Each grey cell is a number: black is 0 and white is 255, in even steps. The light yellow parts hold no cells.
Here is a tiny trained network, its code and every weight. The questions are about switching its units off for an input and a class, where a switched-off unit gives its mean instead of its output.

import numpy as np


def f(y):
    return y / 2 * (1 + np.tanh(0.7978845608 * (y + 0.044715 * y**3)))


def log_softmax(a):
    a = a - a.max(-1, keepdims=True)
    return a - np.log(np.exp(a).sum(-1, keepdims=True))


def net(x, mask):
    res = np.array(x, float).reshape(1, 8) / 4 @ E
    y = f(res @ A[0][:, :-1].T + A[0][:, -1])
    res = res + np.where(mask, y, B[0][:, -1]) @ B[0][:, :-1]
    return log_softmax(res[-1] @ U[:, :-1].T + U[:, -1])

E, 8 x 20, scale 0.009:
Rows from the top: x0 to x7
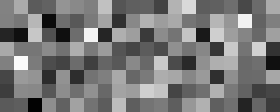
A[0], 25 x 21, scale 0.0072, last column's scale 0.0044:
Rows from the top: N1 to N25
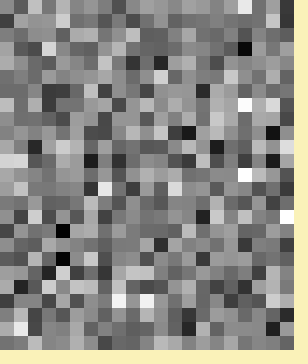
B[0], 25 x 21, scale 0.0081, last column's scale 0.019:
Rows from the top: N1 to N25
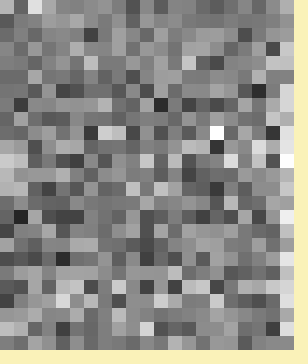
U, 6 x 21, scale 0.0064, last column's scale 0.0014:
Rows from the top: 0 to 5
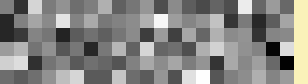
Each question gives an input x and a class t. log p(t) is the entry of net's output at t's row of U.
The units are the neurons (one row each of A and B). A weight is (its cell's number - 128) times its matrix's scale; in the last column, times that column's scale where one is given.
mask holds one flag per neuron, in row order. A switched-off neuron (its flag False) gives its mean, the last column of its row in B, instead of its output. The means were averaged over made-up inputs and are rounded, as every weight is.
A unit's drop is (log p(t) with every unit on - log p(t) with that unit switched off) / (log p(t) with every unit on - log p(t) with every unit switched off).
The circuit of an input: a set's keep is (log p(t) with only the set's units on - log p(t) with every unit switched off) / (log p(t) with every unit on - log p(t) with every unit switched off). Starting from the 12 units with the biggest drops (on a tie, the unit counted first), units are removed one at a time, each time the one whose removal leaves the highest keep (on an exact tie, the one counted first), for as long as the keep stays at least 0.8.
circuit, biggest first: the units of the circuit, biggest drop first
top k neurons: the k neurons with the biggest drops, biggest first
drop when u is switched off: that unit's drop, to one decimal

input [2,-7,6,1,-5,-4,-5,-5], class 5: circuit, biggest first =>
(N21)
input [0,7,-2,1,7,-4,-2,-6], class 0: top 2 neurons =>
(N8; N16)
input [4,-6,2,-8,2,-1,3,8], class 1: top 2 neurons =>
(N22; N11)
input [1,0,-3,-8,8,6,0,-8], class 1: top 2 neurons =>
(N20; N22)
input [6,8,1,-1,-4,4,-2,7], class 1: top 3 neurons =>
(N12; N22; N19)
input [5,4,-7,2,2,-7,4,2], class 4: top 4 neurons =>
(N14; N11; N5; N12)
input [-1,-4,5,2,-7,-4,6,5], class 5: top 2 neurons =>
(N21; N4)
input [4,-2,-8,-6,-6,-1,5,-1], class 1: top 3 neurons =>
(N22; N20; N24)
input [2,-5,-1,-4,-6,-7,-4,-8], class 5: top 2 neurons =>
(N21; N11)
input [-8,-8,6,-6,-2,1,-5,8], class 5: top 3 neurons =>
(N21; N16; N4)
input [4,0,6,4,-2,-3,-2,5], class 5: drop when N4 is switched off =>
0.1
